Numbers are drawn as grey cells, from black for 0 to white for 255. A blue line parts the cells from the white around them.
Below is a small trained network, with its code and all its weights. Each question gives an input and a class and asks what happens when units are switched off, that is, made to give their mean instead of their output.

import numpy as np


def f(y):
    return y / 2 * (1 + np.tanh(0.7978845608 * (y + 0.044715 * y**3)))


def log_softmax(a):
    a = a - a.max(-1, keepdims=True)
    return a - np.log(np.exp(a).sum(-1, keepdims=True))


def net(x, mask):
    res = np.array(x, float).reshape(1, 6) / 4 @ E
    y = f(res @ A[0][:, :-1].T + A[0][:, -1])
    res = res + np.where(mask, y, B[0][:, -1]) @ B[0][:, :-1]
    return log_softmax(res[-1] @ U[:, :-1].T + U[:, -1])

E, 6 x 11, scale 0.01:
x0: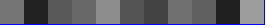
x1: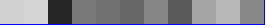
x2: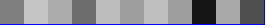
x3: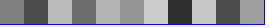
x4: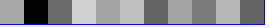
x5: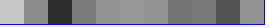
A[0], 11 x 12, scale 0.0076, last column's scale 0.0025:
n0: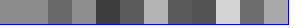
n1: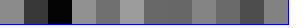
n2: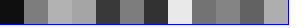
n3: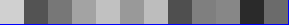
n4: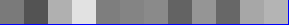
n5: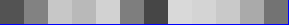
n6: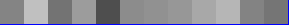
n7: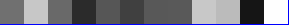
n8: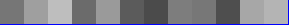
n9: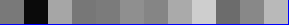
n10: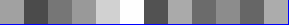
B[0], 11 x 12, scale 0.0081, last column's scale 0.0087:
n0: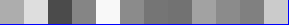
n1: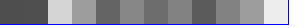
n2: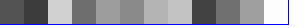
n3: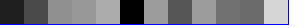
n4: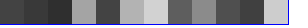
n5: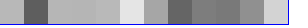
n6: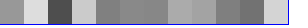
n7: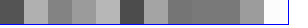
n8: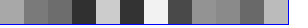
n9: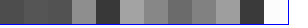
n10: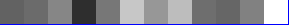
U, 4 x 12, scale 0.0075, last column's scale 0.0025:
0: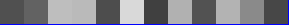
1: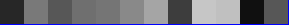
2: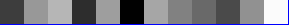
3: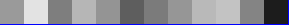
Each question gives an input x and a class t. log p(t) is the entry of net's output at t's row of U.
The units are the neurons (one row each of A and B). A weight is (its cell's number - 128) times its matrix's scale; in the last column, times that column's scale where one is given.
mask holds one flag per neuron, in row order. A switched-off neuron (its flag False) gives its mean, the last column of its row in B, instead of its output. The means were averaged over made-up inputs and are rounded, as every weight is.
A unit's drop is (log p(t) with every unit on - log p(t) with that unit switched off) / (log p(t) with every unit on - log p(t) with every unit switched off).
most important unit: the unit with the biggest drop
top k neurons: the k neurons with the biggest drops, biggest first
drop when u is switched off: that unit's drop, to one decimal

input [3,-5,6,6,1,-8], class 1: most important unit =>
n9
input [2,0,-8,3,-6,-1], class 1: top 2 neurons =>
[n2 n9]
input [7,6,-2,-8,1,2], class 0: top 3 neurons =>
[n1 n8 n3]
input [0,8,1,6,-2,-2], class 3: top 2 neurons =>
[n2 n10]
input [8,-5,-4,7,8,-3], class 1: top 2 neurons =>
[n4 n9]
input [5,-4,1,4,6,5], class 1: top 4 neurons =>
[n3 n4 n9 n2]
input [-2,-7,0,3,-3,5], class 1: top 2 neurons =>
[n2 n7]
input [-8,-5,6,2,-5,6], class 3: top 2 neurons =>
[n2 n10]
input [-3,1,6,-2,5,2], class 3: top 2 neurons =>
[n9 n4]
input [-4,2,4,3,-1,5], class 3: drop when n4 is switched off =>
0.2
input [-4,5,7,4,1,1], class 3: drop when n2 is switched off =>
0.1
